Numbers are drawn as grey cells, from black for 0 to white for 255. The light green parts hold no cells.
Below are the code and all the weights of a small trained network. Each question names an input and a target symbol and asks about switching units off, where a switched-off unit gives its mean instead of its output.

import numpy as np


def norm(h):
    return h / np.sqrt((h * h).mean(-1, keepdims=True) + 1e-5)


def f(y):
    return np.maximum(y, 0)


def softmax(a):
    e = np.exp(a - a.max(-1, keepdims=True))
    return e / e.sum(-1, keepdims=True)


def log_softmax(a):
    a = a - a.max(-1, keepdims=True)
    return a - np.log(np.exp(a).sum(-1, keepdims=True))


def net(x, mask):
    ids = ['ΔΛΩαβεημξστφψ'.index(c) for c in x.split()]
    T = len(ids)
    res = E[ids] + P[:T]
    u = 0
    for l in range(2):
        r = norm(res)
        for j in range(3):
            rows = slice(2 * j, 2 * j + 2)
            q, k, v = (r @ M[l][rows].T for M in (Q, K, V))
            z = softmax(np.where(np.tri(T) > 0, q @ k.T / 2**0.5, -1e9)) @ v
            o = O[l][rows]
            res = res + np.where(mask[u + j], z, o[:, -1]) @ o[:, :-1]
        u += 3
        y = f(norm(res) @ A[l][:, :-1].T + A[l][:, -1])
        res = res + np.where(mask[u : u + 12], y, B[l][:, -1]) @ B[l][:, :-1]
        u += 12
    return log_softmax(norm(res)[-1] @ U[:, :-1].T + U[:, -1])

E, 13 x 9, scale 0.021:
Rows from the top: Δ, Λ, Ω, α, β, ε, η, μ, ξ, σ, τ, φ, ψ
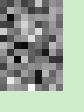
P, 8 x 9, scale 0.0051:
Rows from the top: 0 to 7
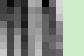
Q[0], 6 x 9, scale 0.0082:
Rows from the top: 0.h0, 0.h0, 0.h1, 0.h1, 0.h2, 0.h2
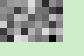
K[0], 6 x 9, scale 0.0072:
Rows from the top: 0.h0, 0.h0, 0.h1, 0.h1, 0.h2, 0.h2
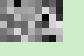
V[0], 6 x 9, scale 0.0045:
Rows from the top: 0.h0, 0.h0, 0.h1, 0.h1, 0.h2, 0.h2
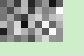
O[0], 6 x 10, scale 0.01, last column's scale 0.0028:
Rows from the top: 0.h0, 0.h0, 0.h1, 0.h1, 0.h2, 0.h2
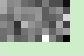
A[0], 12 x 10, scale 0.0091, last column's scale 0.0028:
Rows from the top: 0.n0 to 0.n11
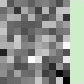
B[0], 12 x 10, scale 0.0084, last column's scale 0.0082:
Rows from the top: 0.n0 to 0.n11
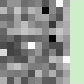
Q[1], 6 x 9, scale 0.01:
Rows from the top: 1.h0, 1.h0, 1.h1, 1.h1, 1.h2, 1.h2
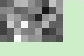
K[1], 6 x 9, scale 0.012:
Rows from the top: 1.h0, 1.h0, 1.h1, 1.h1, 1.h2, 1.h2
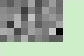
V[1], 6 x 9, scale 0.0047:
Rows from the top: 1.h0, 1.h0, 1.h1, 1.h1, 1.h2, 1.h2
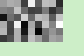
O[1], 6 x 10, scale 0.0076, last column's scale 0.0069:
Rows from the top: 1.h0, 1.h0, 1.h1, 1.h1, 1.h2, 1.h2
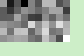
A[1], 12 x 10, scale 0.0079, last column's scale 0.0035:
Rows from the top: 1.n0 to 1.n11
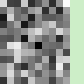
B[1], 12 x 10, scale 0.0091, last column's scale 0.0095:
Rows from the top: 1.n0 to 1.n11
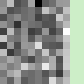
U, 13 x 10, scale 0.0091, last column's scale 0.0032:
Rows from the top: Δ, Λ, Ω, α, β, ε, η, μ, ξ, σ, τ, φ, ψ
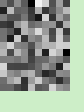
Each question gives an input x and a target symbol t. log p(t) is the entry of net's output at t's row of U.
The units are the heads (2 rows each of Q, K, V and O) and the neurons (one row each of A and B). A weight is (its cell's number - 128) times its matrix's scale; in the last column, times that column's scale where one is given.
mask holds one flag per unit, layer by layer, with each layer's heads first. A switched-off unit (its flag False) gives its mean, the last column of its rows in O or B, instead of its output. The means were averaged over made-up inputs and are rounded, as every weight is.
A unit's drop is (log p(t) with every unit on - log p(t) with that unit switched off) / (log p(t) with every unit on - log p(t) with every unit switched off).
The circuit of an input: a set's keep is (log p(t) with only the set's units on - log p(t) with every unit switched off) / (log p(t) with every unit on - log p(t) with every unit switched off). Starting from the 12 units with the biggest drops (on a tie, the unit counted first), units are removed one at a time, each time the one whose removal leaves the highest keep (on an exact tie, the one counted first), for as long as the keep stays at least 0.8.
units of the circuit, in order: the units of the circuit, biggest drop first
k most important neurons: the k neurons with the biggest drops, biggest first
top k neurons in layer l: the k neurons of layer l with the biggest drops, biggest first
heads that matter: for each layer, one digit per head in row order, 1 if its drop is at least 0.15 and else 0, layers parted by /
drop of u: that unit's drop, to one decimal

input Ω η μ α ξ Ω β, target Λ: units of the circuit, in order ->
[1.h1 1.h2]
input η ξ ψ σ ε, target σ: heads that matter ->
100 / 100
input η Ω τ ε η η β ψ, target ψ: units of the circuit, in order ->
[0.n8]
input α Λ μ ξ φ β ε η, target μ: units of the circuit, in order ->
[1.h1 0.n4 1.n4]
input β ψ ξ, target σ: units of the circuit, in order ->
[0.n7 0.h1]
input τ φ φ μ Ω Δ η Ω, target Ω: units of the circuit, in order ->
[0.n5 1.n0]
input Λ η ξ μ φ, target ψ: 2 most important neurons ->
[0.n6 1.n11]
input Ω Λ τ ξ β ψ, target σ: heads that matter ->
100 / 000
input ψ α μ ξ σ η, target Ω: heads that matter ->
001 / 010
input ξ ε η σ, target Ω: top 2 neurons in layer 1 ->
[1.n2 1.n0]
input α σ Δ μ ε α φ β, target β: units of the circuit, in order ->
[0.n6 1.n4 0.n8]
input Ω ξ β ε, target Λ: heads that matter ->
100 / 010
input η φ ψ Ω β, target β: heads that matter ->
000 / 000
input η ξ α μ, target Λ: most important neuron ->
[0.n5]
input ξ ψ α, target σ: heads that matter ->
100 / 100
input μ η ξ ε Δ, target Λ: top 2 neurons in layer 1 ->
[1.n7 1.n2]
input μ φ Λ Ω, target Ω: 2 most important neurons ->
[1.n0 0.n5]
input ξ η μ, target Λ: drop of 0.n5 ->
0.1
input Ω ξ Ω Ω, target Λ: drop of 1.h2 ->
0.2
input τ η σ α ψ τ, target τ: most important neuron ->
[0.n1]
